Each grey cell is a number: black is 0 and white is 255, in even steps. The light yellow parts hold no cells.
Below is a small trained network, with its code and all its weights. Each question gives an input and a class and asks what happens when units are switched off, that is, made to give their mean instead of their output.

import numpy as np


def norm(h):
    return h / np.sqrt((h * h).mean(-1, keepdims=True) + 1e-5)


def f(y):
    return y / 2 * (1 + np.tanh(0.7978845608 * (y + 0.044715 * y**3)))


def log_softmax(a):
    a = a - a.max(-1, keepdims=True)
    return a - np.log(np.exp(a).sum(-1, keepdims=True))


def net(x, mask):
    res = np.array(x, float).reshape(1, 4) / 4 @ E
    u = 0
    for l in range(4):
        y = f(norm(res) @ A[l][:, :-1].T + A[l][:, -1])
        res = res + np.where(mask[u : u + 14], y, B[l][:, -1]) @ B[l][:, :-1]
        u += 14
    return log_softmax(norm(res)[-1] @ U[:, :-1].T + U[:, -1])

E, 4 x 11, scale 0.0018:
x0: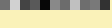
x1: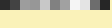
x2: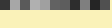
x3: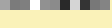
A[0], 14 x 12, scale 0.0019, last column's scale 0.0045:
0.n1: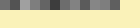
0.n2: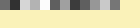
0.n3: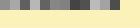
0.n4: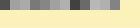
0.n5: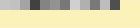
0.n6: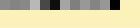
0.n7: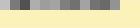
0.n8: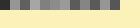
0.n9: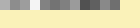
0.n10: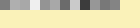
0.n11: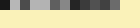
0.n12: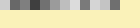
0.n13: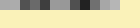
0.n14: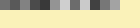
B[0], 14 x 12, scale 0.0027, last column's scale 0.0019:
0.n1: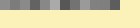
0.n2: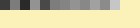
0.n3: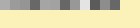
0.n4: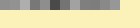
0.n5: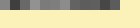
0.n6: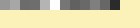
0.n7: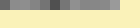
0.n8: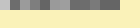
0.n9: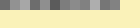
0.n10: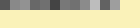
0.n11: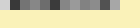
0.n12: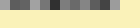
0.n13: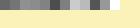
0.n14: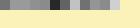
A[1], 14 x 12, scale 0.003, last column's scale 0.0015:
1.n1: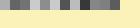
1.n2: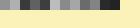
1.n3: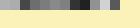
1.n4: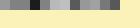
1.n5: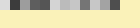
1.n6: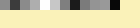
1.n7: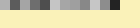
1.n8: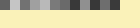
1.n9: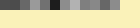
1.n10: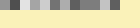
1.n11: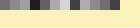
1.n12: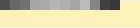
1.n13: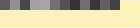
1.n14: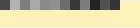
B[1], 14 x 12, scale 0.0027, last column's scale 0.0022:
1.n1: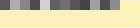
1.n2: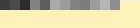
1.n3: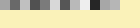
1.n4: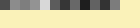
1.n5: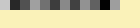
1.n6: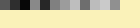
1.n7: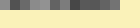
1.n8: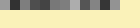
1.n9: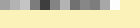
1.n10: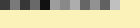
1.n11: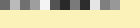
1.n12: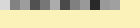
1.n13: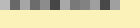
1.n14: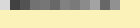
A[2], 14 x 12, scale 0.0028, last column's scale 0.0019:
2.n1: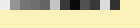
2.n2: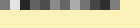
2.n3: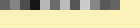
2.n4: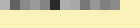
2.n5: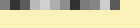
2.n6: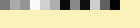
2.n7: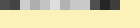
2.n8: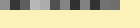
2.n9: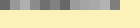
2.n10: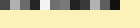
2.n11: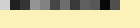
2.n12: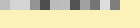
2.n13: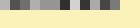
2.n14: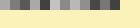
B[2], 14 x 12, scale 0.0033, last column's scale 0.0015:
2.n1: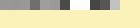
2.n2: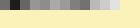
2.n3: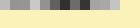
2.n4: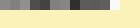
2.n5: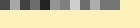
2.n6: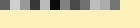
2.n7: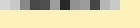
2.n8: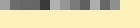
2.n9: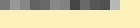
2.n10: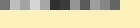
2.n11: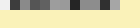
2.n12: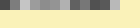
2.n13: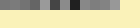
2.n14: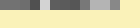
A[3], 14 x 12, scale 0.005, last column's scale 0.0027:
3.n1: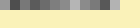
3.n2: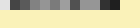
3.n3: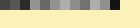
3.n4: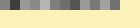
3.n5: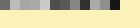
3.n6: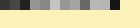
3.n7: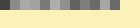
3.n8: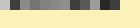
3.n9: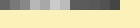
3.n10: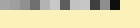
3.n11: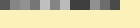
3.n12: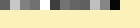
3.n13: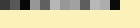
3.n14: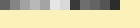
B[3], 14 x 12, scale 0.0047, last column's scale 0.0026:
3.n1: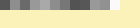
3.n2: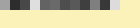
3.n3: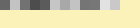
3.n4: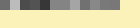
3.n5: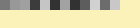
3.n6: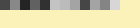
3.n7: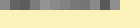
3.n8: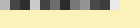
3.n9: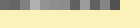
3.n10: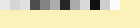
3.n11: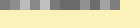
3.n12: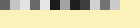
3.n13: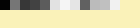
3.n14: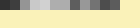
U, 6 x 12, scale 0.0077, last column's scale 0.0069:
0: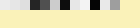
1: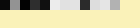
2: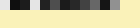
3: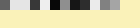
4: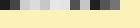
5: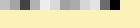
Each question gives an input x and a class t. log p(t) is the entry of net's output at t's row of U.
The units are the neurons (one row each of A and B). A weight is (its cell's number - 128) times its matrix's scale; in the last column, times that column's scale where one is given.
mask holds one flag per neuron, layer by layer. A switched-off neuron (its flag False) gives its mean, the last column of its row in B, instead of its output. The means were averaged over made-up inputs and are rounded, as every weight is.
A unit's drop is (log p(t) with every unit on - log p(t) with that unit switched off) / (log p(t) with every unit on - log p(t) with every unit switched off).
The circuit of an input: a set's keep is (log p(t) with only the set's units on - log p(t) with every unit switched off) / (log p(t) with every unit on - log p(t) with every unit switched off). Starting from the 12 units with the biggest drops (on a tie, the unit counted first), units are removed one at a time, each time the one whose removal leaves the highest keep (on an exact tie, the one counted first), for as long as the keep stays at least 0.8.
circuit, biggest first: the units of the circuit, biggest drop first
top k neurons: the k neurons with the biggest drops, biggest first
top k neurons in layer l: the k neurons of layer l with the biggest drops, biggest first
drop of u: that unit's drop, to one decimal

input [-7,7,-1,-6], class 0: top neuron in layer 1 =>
[1.n12]
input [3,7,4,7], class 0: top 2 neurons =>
[2.n7; 1.n11]
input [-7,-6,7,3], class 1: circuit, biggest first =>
[1.n6; 2.n5]
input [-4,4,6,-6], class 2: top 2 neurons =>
[1.n8; 1.n14]
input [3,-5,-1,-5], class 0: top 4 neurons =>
[1.n3; 0.n10; 1.n1; 2.n1]
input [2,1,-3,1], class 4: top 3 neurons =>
[1.n9; 0.n12; 0.n11]
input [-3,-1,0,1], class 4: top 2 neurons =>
[0.n2; 2.n12]
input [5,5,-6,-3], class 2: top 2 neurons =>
[1.n5; 0.n2]
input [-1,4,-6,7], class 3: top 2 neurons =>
[2.n6; 1.n1]
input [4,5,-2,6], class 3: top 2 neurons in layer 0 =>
[0.n13; 0.n3]
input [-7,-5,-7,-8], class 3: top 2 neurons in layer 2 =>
[2.n10; 2.n2]
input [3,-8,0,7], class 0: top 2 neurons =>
[1.n3; 2.n1]
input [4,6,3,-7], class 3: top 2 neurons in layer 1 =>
[1.n11; 1.n3]
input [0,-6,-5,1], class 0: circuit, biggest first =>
[1.n3]
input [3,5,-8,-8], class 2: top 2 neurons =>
[1.n5; 0.n12]
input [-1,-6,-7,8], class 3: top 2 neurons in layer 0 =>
[0.n11; 0.n8]
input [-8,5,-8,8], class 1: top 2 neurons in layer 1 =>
[1.n6; 1.n10]
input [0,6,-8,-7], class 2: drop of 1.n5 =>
1.2
